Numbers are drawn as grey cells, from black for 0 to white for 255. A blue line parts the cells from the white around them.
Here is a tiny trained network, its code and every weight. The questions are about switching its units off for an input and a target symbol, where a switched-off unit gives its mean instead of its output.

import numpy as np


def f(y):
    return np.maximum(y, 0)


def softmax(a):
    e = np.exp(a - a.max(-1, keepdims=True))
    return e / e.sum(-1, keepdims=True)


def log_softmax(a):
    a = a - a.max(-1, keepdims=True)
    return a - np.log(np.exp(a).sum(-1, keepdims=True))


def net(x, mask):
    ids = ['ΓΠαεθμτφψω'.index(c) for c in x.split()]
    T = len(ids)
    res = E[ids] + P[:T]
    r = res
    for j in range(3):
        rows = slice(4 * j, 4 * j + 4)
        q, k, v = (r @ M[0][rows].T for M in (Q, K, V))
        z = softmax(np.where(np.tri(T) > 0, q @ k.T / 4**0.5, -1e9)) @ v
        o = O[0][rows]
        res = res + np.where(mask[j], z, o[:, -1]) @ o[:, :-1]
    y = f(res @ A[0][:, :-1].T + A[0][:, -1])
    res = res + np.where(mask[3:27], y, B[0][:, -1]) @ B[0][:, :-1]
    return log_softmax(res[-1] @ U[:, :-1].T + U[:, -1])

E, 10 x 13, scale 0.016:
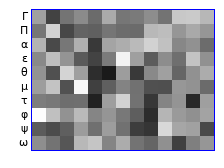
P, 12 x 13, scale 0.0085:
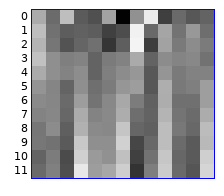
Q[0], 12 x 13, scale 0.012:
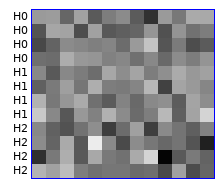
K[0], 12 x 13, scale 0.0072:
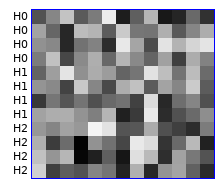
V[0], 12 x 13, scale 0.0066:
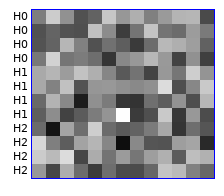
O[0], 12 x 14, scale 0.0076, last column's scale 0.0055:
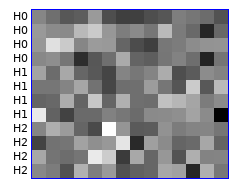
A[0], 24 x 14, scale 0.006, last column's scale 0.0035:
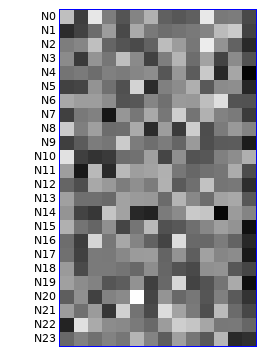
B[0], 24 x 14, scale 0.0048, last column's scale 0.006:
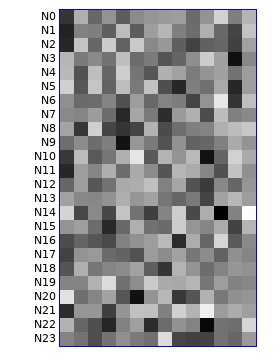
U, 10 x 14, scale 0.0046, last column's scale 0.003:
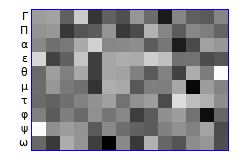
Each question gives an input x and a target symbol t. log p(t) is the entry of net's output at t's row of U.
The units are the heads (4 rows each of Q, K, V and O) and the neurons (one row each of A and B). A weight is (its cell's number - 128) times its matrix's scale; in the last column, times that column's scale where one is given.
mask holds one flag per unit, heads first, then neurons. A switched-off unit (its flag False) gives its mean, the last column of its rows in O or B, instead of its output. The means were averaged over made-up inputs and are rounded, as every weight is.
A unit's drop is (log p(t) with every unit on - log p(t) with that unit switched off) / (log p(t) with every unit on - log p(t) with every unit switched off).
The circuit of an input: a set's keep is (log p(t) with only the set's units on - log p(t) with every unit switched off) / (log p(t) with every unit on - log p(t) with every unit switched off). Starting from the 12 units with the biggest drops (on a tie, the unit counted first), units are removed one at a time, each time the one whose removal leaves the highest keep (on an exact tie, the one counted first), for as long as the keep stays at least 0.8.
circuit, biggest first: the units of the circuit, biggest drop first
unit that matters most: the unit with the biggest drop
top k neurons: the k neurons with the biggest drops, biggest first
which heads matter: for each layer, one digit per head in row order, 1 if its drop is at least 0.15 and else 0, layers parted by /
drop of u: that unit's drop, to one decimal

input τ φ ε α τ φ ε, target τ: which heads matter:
110
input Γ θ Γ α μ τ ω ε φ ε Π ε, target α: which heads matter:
111
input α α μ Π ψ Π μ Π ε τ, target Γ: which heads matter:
011
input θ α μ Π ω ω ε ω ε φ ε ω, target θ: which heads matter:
101
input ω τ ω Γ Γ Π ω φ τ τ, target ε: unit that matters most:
H0
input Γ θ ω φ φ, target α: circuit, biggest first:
[H1, H0]
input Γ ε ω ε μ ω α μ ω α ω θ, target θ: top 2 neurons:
[N14, N16]
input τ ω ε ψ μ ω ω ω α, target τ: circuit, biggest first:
[H1, H0]
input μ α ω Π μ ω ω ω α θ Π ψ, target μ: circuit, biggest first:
[H2, H1]
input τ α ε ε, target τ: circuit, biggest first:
[H2, N21, H1]
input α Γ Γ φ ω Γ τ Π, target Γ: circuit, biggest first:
[H2, H1]
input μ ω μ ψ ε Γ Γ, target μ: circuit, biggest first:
[H1, H2]
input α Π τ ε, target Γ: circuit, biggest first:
[H2, H1]
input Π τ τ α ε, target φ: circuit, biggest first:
[H0]
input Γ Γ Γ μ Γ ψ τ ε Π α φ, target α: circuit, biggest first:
[H2, H0]
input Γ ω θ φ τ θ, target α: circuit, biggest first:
[H1, H0, H2]
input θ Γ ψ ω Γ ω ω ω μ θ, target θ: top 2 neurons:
[N14, N0]
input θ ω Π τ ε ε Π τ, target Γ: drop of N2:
0.1
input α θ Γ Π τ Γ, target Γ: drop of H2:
0.3
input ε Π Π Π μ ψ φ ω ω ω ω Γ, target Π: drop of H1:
0.4
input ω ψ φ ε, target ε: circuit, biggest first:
[H0]
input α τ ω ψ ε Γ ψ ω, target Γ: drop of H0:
0.1
